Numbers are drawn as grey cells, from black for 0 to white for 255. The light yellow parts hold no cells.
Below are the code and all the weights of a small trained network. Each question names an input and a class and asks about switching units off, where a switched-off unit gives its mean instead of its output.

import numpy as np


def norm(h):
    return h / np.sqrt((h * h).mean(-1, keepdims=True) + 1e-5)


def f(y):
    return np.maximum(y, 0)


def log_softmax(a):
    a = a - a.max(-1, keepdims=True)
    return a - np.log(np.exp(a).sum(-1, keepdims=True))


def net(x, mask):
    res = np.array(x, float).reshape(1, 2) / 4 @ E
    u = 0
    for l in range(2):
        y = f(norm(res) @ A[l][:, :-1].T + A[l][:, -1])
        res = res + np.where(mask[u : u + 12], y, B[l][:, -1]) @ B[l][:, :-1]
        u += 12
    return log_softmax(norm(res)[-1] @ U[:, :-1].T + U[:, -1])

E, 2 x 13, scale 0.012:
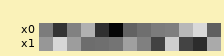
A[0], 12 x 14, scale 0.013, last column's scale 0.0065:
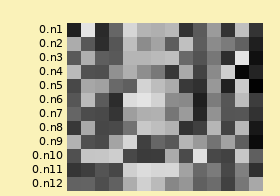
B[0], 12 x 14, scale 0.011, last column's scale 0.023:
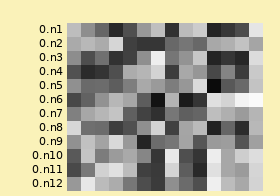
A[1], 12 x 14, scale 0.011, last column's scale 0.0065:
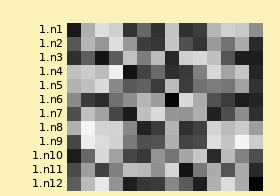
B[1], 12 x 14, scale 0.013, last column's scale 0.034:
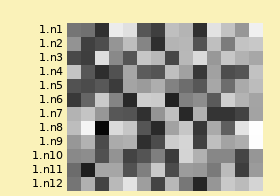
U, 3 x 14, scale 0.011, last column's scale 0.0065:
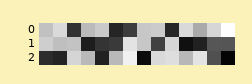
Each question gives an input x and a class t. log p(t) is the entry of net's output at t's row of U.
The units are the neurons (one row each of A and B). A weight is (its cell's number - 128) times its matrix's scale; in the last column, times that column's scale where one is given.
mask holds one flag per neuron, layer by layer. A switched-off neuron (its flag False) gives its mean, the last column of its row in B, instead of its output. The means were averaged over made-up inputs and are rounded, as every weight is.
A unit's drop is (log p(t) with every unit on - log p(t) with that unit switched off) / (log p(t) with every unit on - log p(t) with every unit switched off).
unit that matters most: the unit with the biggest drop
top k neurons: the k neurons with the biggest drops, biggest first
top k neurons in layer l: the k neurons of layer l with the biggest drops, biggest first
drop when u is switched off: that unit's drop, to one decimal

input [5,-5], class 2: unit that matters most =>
0.n6
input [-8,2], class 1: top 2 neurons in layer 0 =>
(0.n1, 0.n3)
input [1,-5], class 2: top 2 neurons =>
(0.n4, 0.n6)
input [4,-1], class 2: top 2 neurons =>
(0.n6, 0.n10)
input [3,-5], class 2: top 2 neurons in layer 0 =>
(0.n4, 0.n6)
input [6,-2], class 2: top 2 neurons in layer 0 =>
(0.n6, 0.n10)
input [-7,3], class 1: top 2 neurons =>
(0.n1, 0.n3)
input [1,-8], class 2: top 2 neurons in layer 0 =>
(0.n4, 0.n6)
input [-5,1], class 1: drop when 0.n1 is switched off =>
1.0
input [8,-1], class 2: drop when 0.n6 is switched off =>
1.0
